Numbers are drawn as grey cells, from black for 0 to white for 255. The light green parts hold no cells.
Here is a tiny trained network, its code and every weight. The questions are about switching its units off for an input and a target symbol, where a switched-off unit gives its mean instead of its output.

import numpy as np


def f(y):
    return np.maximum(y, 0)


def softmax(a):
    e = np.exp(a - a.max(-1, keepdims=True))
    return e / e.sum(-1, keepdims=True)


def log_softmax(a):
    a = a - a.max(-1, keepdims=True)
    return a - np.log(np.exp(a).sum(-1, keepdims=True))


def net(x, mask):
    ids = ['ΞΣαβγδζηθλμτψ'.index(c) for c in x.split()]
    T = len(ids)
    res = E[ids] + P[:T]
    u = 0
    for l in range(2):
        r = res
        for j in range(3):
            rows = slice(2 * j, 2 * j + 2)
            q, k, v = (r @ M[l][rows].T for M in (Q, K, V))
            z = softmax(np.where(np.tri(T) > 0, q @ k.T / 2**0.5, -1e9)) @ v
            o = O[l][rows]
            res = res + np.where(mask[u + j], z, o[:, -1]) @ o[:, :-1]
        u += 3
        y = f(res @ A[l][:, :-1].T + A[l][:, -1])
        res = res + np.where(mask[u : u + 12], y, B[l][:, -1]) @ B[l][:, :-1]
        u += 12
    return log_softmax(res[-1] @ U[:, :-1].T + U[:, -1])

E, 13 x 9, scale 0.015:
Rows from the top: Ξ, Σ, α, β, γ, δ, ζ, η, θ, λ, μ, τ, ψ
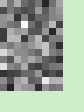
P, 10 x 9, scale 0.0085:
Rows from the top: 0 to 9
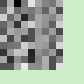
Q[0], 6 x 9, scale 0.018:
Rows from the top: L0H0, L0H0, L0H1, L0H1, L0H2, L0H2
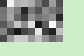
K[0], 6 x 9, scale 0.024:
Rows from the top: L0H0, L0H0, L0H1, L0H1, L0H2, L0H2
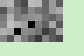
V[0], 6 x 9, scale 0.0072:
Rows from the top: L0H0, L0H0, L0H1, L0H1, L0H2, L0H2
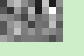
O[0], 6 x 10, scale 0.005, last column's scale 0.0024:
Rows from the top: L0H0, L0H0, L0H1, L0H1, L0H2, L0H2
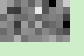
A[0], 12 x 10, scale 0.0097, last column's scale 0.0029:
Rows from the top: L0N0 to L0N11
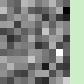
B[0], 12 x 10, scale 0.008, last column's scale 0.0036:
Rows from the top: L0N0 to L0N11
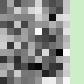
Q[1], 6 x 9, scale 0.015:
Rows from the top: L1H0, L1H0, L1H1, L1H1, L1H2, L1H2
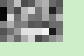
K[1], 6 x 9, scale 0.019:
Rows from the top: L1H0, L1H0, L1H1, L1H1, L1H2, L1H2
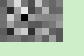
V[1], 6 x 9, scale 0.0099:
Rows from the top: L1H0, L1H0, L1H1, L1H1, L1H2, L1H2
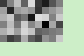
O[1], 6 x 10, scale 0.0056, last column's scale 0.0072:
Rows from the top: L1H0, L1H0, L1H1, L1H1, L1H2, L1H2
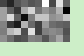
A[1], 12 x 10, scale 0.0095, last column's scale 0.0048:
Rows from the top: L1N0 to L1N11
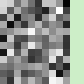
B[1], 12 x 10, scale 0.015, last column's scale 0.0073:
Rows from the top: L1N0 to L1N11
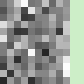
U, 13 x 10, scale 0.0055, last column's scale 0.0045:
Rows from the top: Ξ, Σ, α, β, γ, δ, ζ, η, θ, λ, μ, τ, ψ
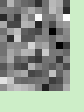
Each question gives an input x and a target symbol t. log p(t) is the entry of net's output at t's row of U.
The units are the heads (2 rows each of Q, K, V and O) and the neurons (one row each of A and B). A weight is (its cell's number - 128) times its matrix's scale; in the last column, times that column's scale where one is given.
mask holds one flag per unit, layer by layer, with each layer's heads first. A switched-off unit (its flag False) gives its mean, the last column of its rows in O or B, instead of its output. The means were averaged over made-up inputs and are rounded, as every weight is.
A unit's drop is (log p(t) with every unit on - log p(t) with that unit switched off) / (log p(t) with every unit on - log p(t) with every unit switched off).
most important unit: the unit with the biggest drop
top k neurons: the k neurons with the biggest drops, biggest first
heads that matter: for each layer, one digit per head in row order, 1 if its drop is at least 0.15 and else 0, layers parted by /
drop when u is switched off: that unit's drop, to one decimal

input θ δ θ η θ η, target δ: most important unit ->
L1H0
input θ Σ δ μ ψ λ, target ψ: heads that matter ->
100 / 010
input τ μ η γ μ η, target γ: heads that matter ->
100 / 000
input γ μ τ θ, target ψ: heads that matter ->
000 / 100
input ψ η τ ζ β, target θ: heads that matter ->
010 / 010
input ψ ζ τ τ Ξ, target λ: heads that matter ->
000 / 000
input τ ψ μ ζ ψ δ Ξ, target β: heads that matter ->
100 / 100
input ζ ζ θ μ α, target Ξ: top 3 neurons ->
L1N2; L1N8; L0N9
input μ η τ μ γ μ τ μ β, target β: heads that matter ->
000 / 010
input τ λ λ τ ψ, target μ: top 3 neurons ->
L1N11; L0N6; L0N11
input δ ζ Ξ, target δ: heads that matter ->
000 / 101
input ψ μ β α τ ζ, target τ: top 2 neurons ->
L1N3; L0N10
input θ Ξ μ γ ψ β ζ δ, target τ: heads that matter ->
010 / 010
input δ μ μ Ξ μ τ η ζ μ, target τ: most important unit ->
L1N3
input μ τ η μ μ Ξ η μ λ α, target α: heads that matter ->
000 / 001
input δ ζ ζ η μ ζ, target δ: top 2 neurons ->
L1N10; L0N2
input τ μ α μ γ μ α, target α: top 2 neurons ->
L0N11; L0N1
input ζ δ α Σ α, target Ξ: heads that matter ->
100 / 010
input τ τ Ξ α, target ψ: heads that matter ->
100 / 100
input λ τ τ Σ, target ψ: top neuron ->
L1N6
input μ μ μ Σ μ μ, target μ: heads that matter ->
100 / 010
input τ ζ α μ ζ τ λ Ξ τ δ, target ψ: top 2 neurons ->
L1N6; L0N4
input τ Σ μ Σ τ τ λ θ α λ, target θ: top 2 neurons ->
L1N4; L0N1
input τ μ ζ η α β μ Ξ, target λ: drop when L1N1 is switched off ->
0.3
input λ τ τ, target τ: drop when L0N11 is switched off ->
-0.1
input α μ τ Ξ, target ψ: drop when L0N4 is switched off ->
0.0
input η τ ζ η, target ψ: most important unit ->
L1H0
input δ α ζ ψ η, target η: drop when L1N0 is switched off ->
0.7
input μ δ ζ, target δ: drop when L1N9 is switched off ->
0.0
